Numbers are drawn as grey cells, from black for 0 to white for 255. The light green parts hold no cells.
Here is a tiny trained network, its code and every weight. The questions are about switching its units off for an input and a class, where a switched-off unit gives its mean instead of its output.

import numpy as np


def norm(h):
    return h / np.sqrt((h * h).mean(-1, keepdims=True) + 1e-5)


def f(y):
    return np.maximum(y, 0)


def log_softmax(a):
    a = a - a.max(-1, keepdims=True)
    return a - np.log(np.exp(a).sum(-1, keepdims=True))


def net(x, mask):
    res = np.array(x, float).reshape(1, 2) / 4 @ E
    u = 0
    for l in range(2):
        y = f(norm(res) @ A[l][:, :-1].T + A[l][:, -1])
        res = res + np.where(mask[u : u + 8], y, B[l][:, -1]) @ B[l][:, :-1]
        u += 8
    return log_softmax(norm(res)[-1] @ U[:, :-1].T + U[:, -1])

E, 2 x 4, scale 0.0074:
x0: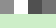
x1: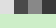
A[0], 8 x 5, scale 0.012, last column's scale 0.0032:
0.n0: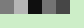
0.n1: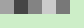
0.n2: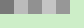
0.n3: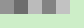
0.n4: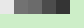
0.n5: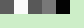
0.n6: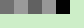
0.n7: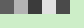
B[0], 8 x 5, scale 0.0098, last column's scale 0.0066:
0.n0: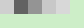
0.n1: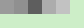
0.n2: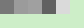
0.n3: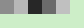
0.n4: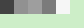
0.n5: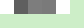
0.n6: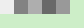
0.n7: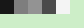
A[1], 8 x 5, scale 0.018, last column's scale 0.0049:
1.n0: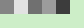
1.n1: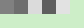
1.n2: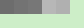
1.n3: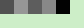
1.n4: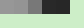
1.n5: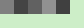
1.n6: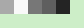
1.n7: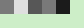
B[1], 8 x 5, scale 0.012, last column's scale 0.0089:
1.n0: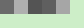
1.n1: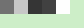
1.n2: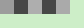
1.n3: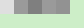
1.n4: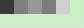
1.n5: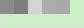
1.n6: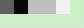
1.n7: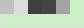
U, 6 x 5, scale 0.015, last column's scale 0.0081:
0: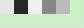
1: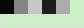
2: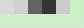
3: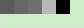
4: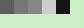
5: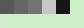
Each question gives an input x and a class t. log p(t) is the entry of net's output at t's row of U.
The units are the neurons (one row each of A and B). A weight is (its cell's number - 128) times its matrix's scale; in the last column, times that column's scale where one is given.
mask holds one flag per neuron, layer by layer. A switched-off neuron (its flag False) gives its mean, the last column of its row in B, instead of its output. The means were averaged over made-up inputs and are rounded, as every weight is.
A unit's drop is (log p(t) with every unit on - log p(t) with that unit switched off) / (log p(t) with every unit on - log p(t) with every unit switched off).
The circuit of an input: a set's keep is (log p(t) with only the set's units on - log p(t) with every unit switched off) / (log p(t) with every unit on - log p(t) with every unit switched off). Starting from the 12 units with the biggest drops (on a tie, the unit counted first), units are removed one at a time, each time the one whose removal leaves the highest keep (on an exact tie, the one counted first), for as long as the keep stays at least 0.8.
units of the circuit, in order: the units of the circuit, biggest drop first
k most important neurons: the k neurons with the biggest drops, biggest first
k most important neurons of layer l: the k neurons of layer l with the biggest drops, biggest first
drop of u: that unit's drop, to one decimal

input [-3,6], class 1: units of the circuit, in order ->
(0.n5)
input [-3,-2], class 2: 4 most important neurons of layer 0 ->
(0.n0, 0.n3, 0.n5, 0.n1)
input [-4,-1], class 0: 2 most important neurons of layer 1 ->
(1.n1, 1.n2)
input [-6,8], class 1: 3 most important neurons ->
(0.n0, 0.n5, 0.n4)
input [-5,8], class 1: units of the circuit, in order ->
(0.n0, 0.n5)
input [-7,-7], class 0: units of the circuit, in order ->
(1.n2, 1.n4)
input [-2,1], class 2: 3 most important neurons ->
(0.n3, 0.n5, 1.n7)
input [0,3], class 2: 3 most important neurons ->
(0.n5, 0.n4, 1.n7)
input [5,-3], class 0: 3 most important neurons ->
(0.n5, 0.n0, 1.n6)
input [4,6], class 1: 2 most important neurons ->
(0.n4, 1.n6)
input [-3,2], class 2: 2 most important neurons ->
(0.n3, 0.n0)
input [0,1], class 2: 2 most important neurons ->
(0.n5, 1.n7)
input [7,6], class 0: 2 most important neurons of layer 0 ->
(0.n7, 0.n0)
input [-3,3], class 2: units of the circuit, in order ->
(1.n6)
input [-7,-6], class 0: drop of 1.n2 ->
0.2
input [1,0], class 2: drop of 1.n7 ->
-0.1
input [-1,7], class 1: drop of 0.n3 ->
0.1
